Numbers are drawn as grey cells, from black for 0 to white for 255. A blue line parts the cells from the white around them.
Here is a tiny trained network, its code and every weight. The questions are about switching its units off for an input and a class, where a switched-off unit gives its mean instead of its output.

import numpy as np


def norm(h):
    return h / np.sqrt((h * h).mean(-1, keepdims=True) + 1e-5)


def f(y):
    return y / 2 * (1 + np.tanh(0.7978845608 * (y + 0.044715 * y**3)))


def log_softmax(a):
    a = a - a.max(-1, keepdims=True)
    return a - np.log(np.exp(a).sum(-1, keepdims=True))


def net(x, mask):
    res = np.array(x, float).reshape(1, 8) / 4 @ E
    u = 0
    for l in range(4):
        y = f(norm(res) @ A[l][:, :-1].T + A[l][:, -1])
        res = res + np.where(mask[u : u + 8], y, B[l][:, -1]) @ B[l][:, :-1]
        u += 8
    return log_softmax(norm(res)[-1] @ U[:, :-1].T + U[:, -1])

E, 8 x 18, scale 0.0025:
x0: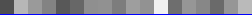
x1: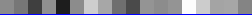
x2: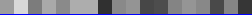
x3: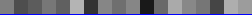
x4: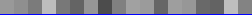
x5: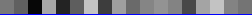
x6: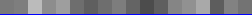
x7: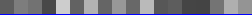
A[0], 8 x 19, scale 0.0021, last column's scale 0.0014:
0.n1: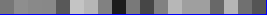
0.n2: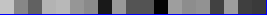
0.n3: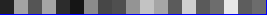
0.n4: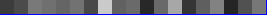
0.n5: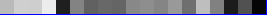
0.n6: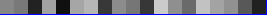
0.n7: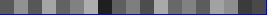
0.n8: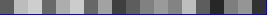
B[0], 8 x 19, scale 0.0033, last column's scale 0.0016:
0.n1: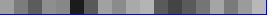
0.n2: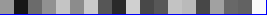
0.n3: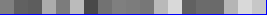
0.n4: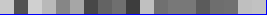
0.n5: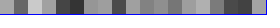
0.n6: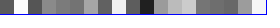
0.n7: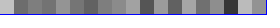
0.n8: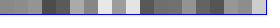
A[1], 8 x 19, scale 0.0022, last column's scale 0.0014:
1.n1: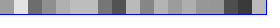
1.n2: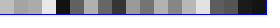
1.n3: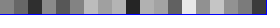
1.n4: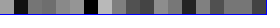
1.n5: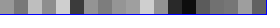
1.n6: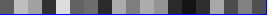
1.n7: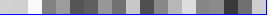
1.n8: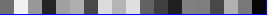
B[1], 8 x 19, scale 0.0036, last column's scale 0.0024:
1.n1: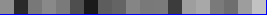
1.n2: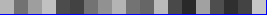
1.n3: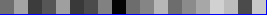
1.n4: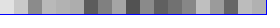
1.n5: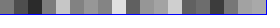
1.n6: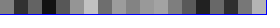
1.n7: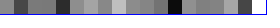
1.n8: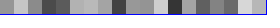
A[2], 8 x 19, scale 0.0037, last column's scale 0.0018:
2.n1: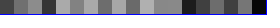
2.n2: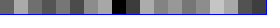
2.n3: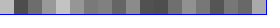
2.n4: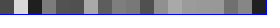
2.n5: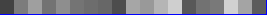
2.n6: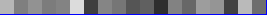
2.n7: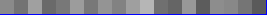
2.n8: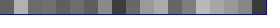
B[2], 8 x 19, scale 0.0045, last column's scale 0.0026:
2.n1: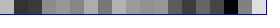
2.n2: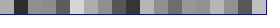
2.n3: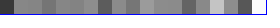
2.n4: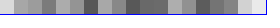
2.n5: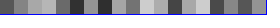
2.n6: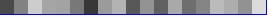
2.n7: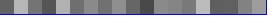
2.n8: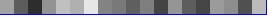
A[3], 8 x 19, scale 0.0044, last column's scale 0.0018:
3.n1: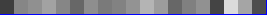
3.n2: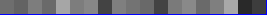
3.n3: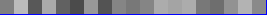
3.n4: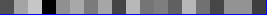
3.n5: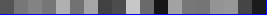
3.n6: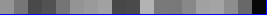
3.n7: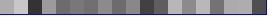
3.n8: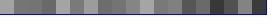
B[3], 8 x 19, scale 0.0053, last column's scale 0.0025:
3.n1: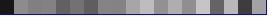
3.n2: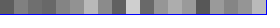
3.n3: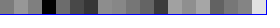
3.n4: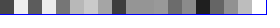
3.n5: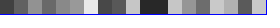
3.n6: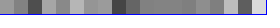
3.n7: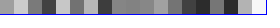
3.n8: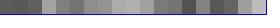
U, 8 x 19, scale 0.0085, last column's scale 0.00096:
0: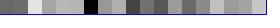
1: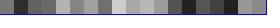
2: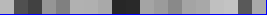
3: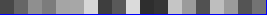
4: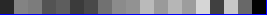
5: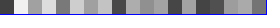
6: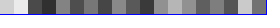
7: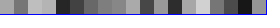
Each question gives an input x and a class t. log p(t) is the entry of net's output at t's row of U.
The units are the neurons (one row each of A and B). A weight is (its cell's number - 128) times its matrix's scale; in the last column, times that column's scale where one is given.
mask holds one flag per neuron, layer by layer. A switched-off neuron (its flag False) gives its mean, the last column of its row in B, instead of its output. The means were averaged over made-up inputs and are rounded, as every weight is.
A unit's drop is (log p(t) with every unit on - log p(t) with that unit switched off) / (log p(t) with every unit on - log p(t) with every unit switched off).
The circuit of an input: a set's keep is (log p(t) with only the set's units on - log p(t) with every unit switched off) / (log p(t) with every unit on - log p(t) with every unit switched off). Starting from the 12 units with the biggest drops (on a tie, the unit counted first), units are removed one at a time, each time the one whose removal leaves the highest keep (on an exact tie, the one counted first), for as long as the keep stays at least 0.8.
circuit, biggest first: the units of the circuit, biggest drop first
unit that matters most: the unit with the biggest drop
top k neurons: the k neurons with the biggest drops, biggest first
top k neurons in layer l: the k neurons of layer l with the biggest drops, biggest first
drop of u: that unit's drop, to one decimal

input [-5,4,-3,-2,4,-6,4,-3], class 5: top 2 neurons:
[0.n8 3.n4]
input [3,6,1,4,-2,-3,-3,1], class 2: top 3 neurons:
[1.n3 2.n2 2.n8]
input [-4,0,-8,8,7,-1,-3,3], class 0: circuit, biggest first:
[1.n4 2.n6]
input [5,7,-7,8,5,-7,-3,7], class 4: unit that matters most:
2.n5
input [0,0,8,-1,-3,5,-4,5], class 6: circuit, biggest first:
[2.n4 0.n6]
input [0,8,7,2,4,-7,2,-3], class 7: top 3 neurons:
[1.n2 1.n7 0.n5]
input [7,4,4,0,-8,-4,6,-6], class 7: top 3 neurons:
[1.n2 0.n5 1.n7]
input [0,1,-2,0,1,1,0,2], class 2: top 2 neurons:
[2.n2 1.n3]
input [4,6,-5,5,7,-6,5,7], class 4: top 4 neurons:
[2.n5 3.n1 0.n3 3.n3]
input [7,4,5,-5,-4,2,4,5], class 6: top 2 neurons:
[2.n4 0.n3]
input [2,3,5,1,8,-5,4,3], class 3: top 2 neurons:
[0.n2 3.n5]
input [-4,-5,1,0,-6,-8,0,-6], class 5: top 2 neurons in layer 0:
[0.n8 0.n3]
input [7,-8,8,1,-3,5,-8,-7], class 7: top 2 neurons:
[0.n5 1.n2]
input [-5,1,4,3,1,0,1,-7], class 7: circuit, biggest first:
[1.n2]
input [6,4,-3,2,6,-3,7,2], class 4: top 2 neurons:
[2.n5 0.n3]
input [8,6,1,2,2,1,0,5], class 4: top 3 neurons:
[2.n5 0.n3 3.n1]
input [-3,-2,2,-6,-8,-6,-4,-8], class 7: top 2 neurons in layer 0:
[0.n5 0.n4]
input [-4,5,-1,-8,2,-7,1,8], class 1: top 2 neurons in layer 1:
[1.n5 1.n6]
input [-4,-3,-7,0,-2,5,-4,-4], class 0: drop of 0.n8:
0.0
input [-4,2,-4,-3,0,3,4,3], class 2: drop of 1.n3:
0.1
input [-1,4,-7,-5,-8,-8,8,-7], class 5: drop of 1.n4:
-0.1
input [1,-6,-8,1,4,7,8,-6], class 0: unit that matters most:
1.n4
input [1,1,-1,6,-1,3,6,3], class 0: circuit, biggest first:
[2.n6 1.n4]
